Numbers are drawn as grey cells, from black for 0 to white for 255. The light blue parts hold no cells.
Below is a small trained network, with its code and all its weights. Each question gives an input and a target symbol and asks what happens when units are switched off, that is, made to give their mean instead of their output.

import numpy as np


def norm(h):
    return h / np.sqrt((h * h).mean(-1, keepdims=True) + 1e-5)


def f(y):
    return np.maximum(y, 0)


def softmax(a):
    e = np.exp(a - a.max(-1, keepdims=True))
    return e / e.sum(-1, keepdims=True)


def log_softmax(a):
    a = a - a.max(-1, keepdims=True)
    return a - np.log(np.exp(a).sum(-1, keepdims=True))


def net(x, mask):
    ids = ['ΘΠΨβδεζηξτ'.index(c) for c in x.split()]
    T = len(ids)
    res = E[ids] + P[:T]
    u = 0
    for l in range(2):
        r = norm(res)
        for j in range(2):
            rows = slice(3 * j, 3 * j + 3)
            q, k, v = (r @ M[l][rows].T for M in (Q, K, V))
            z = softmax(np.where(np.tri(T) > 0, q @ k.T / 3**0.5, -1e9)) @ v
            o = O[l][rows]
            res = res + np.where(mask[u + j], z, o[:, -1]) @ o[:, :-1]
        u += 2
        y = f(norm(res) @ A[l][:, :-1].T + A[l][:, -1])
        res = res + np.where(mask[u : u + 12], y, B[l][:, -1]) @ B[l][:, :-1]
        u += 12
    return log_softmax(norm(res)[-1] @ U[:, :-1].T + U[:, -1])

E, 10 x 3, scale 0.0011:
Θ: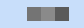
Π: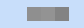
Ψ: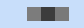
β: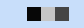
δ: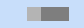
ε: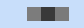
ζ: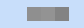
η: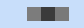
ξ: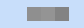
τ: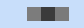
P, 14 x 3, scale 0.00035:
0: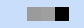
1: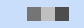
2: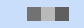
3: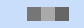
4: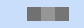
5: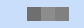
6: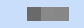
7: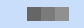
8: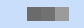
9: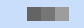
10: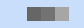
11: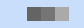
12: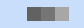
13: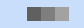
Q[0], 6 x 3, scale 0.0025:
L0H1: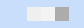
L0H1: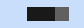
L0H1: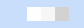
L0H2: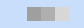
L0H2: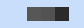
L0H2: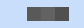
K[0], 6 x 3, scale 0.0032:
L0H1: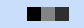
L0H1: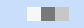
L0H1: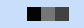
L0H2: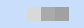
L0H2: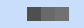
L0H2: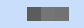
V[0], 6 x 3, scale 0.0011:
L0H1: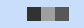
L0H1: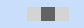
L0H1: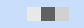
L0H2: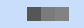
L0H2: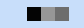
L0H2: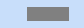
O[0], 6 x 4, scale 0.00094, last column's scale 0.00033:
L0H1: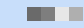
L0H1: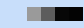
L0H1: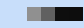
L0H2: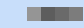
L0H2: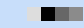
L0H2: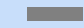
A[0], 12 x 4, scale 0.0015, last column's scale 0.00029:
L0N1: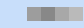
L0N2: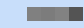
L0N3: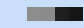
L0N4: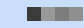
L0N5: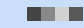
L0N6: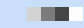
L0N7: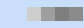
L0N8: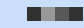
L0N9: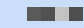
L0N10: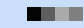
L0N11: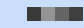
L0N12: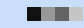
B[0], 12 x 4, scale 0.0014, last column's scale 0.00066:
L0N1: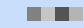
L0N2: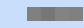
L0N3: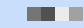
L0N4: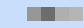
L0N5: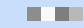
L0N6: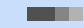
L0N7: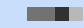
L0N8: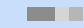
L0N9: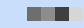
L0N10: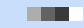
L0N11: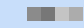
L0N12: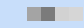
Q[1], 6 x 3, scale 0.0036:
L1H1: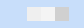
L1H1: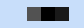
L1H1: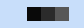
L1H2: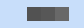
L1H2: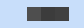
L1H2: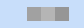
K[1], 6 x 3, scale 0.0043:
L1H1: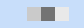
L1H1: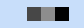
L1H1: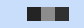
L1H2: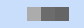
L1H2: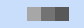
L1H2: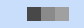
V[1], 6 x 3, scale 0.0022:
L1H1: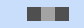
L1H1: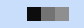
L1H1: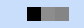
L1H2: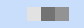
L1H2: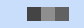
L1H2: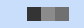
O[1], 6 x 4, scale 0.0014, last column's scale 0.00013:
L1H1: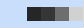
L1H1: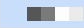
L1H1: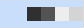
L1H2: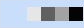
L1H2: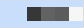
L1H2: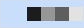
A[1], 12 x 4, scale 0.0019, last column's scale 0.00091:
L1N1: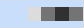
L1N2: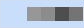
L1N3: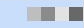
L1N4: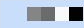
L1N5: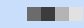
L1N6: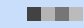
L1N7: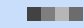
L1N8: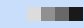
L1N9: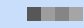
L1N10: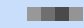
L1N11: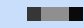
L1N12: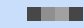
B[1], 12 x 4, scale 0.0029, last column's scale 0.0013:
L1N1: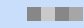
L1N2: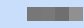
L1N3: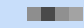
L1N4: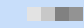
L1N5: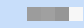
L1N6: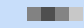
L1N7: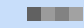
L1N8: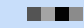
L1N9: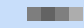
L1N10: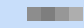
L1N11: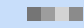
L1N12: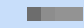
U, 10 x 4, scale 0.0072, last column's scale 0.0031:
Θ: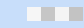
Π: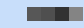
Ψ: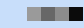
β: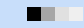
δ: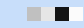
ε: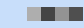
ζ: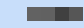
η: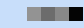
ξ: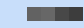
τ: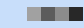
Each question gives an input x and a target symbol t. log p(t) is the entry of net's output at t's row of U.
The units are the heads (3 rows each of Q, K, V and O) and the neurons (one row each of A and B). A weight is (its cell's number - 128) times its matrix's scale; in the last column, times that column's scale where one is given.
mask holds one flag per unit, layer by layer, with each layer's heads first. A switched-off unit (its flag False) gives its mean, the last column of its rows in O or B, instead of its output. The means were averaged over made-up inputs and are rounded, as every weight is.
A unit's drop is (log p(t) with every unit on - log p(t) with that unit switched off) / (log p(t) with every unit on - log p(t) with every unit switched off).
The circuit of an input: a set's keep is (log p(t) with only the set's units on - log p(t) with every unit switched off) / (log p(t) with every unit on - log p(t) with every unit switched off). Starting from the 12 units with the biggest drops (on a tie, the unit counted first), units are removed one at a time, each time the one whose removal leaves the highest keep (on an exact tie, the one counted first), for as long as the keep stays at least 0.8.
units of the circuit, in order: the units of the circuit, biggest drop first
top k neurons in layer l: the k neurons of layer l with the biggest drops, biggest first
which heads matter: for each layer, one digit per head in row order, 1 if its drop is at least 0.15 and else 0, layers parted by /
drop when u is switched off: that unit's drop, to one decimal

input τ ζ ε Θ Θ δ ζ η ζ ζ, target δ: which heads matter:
10 / 10
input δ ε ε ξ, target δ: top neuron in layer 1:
(L1N1)
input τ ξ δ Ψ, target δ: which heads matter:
00 / 10
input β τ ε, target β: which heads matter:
00 / 11
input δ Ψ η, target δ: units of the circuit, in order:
(L1H1; L1N1)
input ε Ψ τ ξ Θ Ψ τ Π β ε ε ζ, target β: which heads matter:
00 / 01
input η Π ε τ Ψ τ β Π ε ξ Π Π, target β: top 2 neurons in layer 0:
(L0N10; L0N12)
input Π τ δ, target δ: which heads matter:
00 / 00
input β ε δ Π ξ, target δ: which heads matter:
10 / 10
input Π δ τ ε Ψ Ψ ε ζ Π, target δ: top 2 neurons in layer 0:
(L0N3; L0N9)
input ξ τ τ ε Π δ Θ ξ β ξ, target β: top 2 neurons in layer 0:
(L0N7; L0N10)
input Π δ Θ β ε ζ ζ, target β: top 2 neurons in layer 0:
(L0N10; L0N7)
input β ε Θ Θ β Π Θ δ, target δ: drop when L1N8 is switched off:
0.4
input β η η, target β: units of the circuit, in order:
(L1H1)
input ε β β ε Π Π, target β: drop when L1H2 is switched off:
0.2
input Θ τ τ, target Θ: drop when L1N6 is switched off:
0.2
